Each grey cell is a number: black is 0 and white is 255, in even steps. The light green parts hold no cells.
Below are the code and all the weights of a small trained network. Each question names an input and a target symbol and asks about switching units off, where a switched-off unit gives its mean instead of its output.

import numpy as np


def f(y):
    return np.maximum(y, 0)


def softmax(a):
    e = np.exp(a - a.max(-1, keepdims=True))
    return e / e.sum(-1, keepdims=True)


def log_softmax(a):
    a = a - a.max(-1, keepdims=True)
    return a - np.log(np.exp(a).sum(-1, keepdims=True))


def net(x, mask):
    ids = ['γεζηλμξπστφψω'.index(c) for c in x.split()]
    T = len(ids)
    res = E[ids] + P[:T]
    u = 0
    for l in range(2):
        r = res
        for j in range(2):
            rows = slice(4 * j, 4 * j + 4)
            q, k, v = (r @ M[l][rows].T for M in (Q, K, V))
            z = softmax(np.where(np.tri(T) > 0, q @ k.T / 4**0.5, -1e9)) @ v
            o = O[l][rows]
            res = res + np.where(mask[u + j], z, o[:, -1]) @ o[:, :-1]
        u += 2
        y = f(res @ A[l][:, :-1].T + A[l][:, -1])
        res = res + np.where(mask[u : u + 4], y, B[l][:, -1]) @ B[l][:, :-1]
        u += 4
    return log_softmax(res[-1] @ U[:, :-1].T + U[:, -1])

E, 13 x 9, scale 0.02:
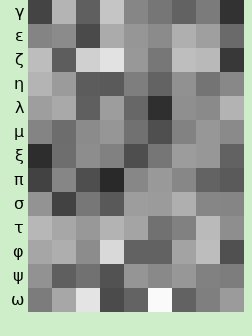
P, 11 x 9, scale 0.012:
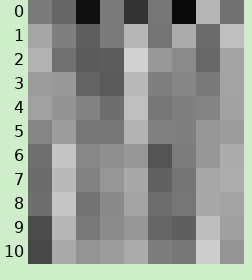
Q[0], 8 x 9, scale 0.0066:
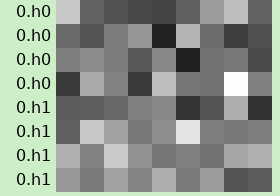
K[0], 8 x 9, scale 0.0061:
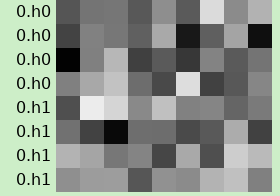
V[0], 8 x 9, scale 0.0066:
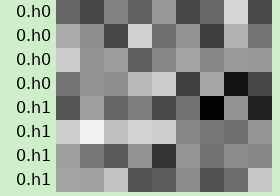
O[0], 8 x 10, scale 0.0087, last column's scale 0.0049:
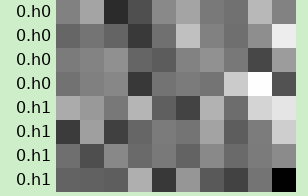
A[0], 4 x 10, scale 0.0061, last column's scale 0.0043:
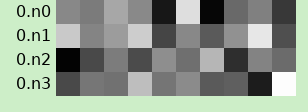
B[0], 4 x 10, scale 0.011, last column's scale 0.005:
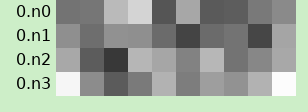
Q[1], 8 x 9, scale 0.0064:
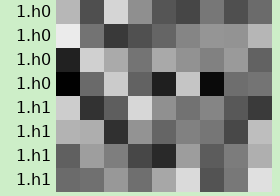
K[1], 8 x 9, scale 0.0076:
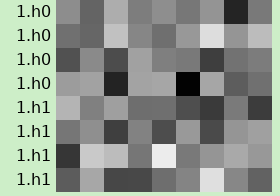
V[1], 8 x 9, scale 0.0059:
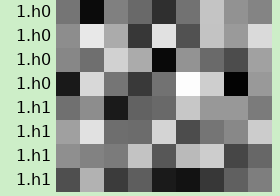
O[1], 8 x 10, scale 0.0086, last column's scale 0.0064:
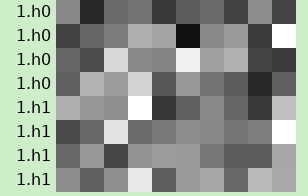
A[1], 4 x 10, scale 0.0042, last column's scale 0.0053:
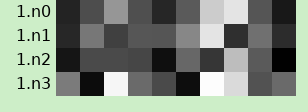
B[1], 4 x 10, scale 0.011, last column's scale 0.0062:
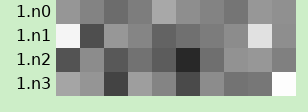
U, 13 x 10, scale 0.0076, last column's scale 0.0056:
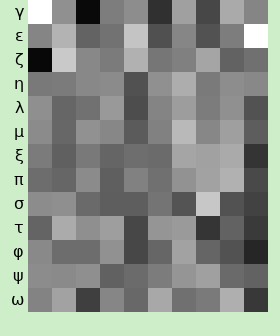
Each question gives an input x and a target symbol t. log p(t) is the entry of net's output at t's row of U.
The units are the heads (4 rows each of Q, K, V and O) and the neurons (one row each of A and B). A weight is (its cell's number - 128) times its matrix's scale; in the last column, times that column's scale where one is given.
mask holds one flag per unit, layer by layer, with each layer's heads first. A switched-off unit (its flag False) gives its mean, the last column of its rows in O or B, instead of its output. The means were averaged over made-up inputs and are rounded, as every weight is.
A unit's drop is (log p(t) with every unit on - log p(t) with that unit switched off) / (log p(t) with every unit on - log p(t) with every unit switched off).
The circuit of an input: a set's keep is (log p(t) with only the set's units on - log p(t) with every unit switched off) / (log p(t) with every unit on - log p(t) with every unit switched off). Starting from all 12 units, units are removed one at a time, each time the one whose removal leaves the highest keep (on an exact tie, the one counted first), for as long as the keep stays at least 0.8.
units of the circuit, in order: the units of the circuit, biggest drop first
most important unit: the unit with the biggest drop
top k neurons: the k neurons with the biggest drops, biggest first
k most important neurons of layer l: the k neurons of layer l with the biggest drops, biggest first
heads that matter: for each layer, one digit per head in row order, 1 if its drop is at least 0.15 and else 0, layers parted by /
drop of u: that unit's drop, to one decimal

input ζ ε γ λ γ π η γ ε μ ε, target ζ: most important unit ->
0.n3
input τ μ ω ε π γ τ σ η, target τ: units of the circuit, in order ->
1.h0, 0.h0
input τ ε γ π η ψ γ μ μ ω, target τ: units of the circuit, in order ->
0.h0, 0.n0
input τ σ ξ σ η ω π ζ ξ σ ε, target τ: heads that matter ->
10 / 10
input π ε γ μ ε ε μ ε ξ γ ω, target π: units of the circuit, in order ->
0.h1, 1.h1, 0.n1, 1.h0
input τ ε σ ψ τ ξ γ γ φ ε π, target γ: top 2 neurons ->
0.n2, 1.n1
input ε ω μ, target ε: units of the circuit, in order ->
1.h1, 0.h0
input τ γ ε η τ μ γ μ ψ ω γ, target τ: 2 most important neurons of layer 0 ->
0.n3, 0.n0
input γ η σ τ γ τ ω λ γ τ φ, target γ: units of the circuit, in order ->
0.h1, 0.n3, 0.n1, 1.h0
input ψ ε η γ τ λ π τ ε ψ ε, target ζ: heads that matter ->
11 / 00
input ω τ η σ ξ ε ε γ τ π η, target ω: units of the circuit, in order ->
1.h0, 0.n0, 0.h0, 1.h1
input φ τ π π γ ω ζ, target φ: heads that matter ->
11 / 10
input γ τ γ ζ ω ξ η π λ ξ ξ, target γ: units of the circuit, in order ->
1.n3, 0.n3, 0.h0
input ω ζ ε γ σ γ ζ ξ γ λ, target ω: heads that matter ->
01 / 11
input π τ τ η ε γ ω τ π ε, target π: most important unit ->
0.h1
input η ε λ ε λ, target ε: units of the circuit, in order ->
0.h1, 0.n3
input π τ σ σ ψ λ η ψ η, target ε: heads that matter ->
01 / 00
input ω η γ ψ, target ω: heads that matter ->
01 / 11
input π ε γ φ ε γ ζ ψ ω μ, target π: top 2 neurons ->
0.n1, 0.n0
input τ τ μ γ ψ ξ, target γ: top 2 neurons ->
0.n2, 1.n1
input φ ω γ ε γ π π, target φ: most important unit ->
1.h0
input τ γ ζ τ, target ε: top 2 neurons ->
0.n3, 0.n2
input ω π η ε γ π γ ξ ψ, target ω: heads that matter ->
11 / 11
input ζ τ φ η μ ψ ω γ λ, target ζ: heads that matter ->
00 / 10
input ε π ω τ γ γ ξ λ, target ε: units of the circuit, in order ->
1.h1, 0.h0
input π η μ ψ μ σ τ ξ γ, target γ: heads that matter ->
01 / 10
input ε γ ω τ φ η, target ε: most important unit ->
0.h1
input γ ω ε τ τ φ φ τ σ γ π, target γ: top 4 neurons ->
1.n3, 0.n1, 0.n3, 0.n2
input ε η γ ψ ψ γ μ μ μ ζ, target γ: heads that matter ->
00 / 10
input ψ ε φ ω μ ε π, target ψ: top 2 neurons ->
0.n0, 0.n3
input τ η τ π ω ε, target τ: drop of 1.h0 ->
0.9
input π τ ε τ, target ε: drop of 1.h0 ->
0.2
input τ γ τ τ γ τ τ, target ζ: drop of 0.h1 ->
0.5
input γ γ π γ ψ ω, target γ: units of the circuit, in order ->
0.h1
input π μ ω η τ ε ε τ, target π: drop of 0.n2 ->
0.0
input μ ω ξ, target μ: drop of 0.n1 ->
0.2
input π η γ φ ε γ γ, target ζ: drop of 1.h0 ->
0.1
